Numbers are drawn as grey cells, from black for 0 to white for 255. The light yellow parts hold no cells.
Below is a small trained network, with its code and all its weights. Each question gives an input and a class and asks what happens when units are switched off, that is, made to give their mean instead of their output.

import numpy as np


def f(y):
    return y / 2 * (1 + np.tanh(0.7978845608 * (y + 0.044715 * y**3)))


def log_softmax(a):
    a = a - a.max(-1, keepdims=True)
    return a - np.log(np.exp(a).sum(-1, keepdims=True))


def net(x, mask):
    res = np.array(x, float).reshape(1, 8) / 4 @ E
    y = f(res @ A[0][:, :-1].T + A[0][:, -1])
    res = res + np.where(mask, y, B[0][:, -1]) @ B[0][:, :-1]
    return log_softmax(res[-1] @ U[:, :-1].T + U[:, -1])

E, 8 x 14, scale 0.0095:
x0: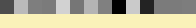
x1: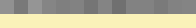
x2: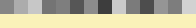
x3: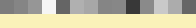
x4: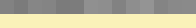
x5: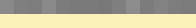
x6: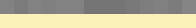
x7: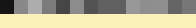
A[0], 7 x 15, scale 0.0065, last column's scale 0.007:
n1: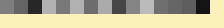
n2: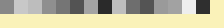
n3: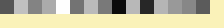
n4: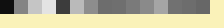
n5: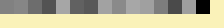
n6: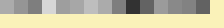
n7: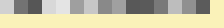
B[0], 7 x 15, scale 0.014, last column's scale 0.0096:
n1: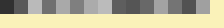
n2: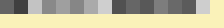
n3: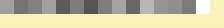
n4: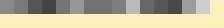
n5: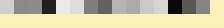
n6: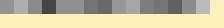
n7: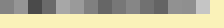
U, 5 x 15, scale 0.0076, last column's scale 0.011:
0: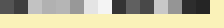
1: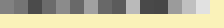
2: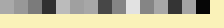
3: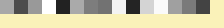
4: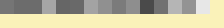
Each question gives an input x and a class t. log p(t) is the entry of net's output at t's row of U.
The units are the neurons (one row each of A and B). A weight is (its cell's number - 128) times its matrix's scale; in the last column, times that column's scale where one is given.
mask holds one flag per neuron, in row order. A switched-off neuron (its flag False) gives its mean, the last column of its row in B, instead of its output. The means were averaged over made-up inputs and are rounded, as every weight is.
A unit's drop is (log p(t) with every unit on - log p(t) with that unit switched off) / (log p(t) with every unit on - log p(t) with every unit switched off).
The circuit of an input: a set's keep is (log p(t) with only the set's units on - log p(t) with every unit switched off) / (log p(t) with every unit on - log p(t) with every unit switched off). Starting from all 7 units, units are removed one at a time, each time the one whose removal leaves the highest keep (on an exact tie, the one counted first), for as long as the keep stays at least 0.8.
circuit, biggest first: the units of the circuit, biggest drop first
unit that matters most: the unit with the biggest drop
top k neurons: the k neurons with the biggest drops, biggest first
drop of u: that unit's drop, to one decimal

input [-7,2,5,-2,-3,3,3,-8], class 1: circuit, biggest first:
[n3]
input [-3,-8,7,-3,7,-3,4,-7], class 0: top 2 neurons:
[n2, n4]
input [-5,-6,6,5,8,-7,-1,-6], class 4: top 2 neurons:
[n7, n6]
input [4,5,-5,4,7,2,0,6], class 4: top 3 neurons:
[n4, n2, n3]
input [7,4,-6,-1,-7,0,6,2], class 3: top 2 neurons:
[n3, n2]
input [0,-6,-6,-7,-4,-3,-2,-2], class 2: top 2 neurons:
[n5, n2]
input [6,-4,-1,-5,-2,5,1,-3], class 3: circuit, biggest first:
[n3, n4]
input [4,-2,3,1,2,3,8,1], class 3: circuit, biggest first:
[n3, n7]
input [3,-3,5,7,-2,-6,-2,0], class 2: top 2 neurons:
[n6, n4]
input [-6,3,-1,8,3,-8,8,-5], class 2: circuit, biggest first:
[n6, n7]
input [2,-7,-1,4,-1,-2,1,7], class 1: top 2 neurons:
[n4, n6]
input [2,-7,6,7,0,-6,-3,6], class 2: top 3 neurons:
[n4, n1, n6]
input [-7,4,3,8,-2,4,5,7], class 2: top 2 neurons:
[n4, n3]
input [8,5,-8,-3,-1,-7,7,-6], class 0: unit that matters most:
n1
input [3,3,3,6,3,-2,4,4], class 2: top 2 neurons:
[n4, n6]
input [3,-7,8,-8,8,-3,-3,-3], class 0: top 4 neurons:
[n2, n4, n6, n7]
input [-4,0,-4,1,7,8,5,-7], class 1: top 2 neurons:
[n7, n3]
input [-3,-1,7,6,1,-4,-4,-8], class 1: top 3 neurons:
[n7, n6, n1]
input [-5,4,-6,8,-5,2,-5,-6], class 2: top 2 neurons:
[n6, n7]
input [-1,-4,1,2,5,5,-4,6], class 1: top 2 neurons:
[n4, n3]
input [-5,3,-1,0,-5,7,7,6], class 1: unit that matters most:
n3
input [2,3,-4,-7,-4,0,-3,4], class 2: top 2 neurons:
[n5, n2]
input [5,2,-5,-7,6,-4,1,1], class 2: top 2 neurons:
[n5, n2]
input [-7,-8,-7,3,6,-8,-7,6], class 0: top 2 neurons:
[n1, n3]
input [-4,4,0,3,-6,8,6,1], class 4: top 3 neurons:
[n3, n5, n4]
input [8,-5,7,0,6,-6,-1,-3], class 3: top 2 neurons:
[n3, n1]
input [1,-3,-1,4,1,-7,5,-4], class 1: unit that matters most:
n7
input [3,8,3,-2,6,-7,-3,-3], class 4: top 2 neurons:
[n4, n6]
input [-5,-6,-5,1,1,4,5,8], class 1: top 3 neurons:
[n4, n3, n2]
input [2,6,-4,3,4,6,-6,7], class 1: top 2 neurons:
[n4, n2]
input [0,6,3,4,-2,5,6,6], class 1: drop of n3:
0.1
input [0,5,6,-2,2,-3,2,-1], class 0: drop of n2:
0.4
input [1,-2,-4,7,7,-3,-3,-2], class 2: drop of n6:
0.4
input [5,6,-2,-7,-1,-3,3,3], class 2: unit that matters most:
n5
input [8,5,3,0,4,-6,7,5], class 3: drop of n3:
1.0
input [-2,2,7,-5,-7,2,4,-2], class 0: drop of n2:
0.6
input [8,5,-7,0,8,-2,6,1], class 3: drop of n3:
1.1
